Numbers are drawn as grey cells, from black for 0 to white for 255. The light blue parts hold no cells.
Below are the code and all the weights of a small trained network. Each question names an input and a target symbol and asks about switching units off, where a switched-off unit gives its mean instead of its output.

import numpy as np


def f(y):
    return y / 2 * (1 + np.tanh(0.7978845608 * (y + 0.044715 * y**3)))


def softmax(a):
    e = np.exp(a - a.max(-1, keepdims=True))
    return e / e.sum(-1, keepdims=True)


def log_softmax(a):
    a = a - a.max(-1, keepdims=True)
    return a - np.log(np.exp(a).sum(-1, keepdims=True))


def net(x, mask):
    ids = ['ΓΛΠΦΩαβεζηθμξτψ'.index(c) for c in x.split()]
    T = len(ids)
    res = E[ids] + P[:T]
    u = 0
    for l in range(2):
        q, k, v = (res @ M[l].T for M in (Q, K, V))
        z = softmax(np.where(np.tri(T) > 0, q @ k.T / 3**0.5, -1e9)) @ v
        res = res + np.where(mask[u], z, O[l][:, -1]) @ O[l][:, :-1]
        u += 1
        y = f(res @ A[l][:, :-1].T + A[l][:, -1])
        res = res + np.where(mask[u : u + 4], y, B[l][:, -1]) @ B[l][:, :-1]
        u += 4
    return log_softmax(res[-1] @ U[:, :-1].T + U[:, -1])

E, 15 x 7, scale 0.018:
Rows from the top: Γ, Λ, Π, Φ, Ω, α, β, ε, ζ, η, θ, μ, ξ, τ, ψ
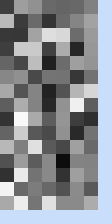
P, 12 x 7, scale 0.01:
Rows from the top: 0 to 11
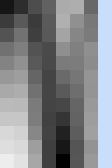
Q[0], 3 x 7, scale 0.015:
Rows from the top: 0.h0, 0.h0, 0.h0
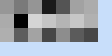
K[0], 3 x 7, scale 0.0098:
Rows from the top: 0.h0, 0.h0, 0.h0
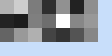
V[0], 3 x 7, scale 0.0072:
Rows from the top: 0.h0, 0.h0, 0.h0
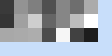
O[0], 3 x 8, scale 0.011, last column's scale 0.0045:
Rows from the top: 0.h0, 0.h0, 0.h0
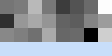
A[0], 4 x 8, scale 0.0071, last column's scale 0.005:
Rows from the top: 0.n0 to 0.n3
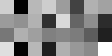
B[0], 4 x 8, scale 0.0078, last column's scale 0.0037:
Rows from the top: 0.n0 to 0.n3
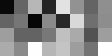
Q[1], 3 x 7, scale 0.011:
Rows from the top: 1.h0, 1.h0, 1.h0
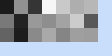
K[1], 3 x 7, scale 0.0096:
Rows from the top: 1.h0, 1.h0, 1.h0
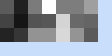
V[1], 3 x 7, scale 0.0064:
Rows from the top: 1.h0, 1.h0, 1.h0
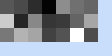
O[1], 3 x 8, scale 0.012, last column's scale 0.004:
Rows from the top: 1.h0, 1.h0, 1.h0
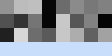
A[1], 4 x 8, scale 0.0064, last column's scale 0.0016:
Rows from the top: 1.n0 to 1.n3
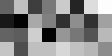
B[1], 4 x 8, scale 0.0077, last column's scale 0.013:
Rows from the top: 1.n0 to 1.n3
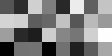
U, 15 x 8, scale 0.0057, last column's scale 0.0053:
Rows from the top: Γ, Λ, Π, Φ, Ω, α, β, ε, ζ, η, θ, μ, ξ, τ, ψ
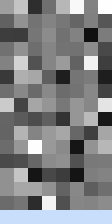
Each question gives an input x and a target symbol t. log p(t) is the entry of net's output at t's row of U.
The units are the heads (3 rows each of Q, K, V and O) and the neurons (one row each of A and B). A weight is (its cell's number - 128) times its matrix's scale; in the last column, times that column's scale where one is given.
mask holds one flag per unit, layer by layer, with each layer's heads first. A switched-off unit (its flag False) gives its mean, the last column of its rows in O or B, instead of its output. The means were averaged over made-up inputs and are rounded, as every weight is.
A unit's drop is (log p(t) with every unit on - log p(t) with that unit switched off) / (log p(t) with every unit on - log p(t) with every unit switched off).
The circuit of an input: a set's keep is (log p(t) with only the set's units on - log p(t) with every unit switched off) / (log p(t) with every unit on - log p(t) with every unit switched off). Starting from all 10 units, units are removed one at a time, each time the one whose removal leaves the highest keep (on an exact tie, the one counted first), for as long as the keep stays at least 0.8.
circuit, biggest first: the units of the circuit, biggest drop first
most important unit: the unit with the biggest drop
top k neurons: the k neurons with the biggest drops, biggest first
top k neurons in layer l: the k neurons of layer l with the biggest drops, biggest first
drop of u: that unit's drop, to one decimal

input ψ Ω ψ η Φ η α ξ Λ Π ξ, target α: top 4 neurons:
[1.n2, 1.n0, 0.n3, 1.n1]
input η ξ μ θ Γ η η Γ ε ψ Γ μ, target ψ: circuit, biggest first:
[1.h0]
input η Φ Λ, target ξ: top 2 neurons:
[1.n1, 1.n0]
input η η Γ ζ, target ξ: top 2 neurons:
[0.n2, 0.n3]
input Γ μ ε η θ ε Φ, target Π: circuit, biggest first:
[1.h0, 1.n0, 0.h0]
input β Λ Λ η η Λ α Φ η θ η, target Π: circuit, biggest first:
[1.h0, 1.n0]
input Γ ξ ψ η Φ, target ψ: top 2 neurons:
[0.n1, 0.n0]
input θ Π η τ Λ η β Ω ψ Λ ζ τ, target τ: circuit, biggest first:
[1.n2, 1.h0, 0.n3]
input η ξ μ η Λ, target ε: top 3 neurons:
[0.n3, 1.n2, 1.n3]
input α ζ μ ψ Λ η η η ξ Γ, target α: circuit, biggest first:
[0.h0, 1.n2, 1.n0, 1.h0]
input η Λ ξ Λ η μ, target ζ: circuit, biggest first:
[0.h0, 1.h0, 0.n3, 1.n0]
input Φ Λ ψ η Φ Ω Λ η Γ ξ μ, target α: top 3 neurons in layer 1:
[1.n2, 1.n0, 1.n1]
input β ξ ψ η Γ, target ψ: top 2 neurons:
[0.n0, 1.n3]
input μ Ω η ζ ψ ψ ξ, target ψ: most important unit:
1.h0
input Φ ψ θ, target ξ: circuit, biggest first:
[0.h0, 1.n1, 0.n3]
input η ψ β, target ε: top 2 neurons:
[0.n3, 1.n2]
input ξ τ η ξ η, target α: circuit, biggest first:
[0.h0, 1.n0, 1.h0]
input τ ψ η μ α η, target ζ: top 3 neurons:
[1.n0, 1.n2, 0.n3]
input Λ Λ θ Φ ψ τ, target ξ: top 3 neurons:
[1.n1, 0.n3, 1.n0]
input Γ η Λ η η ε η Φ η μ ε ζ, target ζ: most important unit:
0.h0
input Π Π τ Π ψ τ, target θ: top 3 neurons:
[0.n3, 1.n3, 0.n0]
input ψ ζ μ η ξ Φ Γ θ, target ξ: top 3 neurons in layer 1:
[1.n1, 1.n0, 1.n2]
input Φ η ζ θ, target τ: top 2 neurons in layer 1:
[1.n3, 1.n2]
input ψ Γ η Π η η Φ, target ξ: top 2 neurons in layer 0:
[0.n3, 0.n1]
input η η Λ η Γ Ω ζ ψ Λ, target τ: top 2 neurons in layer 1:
[1.n2, 1.n3]
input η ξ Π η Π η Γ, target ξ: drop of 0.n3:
0.3
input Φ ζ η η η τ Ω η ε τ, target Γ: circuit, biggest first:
[1.h0]
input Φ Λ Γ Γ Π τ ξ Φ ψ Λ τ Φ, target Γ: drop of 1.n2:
0.0
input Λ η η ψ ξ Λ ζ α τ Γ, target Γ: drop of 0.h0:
0.8
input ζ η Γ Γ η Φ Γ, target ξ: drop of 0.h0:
0.3
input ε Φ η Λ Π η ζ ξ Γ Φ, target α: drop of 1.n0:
0.2
